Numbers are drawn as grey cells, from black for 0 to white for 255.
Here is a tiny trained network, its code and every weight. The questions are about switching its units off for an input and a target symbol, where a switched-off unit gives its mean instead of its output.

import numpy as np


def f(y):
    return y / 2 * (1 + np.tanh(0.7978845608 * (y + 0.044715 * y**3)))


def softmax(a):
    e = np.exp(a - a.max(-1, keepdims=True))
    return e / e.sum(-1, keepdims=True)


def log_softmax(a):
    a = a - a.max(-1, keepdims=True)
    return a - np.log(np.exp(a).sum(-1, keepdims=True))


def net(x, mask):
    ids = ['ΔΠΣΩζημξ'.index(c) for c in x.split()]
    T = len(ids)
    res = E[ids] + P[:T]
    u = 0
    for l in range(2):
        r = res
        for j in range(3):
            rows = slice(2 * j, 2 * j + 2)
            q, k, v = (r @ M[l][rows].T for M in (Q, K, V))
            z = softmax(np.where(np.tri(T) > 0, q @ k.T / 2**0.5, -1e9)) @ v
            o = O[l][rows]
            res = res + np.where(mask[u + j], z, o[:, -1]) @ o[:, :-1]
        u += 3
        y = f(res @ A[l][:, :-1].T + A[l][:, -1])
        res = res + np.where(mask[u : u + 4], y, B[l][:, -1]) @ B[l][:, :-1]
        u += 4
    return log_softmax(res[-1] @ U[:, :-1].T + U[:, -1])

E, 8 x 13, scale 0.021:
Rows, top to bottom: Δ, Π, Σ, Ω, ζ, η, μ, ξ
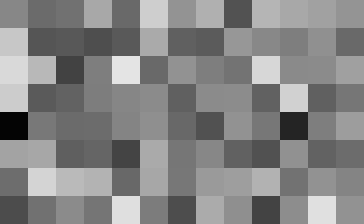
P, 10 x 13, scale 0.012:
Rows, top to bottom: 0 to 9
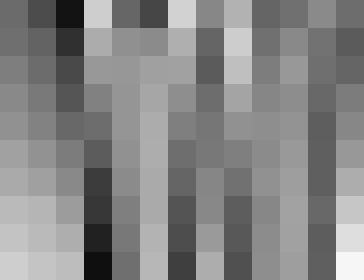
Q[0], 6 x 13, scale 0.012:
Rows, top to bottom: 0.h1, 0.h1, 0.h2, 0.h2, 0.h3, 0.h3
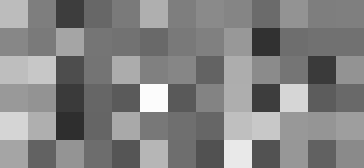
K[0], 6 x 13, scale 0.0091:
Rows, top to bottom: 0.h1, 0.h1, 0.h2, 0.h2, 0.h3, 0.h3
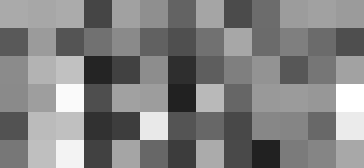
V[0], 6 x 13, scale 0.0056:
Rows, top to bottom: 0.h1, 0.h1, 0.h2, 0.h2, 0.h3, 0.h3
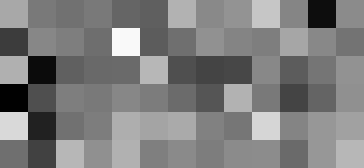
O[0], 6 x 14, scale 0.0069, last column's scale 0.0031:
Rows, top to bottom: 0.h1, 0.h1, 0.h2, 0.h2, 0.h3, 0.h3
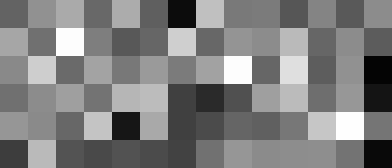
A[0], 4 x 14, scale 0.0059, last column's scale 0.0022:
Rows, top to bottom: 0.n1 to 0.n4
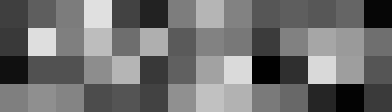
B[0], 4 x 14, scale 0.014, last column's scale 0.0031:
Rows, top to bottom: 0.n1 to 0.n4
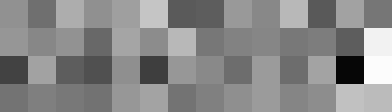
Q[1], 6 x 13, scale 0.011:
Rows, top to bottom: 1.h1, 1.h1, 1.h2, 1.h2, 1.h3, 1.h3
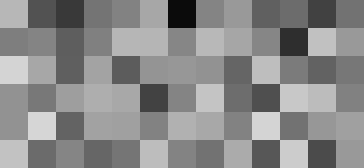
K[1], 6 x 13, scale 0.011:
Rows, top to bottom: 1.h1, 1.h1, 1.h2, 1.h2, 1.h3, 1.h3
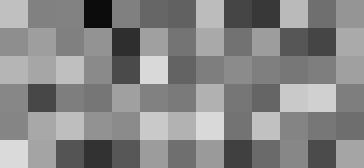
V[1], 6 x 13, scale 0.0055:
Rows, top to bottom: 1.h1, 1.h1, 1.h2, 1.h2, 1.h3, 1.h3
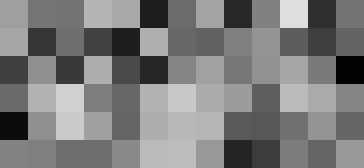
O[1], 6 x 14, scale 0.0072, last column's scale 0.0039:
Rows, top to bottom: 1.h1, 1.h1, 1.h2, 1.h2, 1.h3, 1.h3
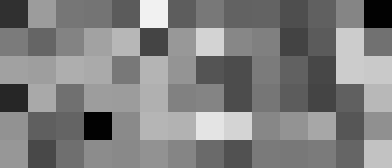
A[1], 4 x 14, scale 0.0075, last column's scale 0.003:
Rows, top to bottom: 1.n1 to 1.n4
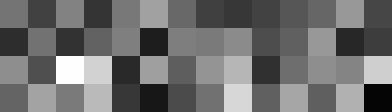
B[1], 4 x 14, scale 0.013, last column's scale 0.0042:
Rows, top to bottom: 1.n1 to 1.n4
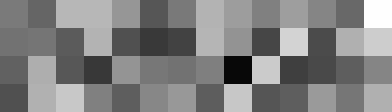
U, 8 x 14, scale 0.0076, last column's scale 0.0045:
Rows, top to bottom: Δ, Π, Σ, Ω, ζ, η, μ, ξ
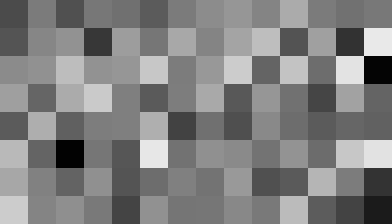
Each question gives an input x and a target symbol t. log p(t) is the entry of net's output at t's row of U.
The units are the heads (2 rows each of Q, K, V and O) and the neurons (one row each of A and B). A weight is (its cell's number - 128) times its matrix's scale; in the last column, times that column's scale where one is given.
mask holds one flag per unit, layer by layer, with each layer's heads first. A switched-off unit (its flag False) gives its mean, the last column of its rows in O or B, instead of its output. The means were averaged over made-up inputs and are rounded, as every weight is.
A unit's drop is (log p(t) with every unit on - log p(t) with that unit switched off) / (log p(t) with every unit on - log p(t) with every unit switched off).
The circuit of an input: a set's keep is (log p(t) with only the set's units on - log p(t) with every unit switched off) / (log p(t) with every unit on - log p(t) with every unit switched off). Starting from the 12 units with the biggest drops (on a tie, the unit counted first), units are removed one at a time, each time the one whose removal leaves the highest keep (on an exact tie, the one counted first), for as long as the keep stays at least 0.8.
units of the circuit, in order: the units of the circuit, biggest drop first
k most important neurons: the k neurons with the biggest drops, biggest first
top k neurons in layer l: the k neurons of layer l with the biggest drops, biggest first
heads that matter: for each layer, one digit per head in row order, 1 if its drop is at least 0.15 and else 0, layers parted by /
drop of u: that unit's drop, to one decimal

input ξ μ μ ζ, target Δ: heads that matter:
100 / 000
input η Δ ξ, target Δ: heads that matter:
000 / 000
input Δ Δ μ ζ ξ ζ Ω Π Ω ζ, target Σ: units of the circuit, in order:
1.h2; 0.n3; 0.h2
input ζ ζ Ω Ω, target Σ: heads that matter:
011 / 001
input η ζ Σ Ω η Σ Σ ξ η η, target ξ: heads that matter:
100 / 100
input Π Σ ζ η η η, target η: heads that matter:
010 / 000
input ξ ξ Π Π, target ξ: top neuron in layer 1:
1.n1
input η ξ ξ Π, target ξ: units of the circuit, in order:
0.h1; 1.h1
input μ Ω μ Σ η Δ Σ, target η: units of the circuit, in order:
0.h3; 1.n1
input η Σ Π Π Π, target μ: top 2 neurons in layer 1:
1.n4; 1.n3
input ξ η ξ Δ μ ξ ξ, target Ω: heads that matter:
111 / 010
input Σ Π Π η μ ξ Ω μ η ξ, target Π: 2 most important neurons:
0.n3; 1.n2
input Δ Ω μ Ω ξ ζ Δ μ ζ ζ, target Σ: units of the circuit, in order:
0.h2; 1.h2; 0.n3
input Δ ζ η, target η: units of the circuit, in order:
0.h2; 1.n1; 0.n3
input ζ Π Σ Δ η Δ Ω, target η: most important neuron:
0.n4
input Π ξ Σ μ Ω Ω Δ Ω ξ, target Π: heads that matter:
010 / 011
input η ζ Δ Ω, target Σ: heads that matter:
111 / 001
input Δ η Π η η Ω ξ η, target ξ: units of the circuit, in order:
1.h1; 0.h1; 1.n1
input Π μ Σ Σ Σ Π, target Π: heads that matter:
111 / 110
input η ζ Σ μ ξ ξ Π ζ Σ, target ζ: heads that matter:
010 / 101
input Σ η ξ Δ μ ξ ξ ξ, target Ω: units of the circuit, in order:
0.n3; 1.h2; 1.n1
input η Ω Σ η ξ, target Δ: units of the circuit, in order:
1.n2; 0.n3
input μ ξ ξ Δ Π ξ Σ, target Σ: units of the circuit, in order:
0.h2; 1.h3; 1.n4
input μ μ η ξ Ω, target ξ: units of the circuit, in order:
0.h1; 1.h1
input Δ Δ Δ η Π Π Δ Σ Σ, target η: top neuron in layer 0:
0.n2
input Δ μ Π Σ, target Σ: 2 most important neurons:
0.n3; 1.n4
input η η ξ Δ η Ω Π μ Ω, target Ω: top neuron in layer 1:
1.n1
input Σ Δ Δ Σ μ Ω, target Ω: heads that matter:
010 / 001
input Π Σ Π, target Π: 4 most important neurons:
1.n3; 1.n4; 1.n2; 0.n3
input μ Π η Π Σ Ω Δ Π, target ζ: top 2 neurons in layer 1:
1.n3; 1.n4
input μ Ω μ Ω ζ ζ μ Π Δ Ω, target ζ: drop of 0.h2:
0.3
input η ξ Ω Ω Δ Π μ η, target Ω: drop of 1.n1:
0.3
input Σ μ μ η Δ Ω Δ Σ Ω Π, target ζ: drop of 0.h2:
0.2
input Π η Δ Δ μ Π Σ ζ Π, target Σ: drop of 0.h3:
0.2
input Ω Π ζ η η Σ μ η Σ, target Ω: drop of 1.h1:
0.1
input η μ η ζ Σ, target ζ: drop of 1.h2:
0.0
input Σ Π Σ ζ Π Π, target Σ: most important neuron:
1.n4
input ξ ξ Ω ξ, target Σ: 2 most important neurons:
0.n3; 1.n1
